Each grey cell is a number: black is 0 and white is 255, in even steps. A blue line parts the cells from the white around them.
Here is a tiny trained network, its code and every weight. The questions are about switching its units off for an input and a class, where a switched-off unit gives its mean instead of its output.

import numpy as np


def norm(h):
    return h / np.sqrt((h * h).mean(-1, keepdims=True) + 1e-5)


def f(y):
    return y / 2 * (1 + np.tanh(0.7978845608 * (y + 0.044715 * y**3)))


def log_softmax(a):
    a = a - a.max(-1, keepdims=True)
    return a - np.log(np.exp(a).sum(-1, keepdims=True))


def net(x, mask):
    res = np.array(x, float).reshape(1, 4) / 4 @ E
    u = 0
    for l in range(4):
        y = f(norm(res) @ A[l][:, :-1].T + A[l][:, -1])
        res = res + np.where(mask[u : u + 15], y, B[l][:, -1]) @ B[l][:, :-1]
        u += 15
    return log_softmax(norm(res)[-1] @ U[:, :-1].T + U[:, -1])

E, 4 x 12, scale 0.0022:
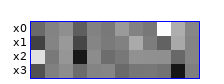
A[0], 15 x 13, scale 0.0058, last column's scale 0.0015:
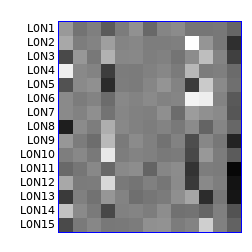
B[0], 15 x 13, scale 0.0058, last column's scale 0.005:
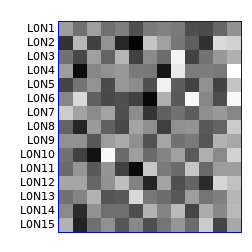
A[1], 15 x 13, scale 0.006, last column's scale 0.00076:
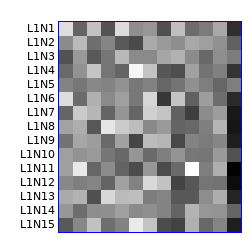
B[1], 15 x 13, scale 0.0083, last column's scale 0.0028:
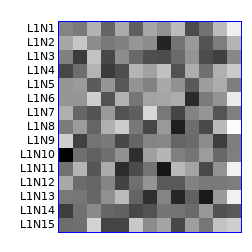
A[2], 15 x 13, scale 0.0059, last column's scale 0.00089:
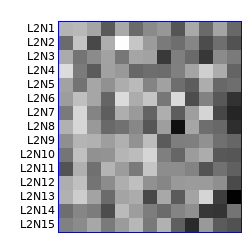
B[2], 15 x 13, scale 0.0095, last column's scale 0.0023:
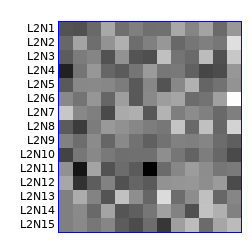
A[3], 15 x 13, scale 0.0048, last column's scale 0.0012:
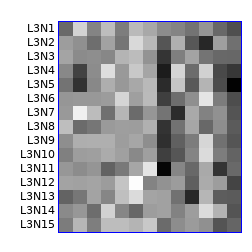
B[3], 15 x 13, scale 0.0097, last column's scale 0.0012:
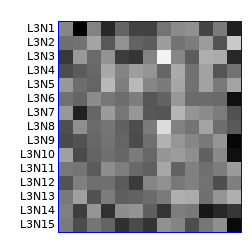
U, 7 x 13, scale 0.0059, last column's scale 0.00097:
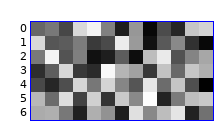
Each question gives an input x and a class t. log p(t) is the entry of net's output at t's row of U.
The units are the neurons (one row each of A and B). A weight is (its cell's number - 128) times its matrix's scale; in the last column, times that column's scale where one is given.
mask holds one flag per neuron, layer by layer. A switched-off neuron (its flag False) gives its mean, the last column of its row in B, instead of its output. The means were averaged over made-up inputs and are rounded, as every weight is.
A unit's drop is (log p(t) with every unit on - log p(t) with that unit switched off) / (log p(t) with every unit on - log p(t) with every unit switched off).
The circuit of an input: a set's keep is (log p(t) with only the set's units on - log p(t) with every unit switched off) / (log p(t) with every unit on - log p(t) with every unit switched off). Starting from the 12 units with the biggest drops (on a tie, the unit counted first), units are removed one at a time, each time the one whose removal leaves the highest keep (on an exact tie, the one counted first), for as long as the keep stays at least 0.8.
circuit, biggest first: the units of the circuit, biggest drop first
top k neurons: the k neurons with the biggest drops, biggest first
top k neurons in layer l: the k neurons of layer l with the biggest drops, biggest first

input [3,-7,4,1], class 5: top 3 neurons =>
(L0N4 L0N14 L1N6)
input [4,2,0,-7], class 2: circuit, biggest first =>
(L1N11 L0N6)
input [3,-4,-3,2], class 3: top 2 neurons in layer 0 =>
(L0N13 L0N8)
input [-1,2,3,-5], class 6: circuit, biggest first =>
(L0N6 L0N5)
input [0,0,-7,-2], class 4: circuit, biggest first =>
(L0N8 L0N10)
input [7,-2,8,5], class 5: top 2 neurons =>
(L0N4 L0N14)
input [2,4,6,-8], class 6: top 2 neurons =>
(L0N6 L0N5)
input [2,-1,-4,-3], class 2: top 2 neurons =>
(L0N6 L0N4)
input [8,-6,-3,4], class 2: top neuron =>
(L0N2)
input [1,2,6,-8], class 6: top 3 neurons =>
(L0N6 L0N5 L0N11)
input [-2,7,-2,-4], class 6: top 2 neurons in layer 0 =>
(L0N5 L0N4)
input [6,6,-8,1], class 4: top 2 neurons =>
(L0N8 L0N3)
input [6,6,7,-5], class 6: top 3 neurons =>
(L0N6 L0N5 L0N11)
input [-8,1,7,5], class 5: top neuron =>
(L0N2)
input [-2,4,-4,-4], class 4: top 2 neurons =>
(L0N15 L0N3)
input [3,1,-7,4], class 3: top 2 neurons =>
(L0N13 L0N4)
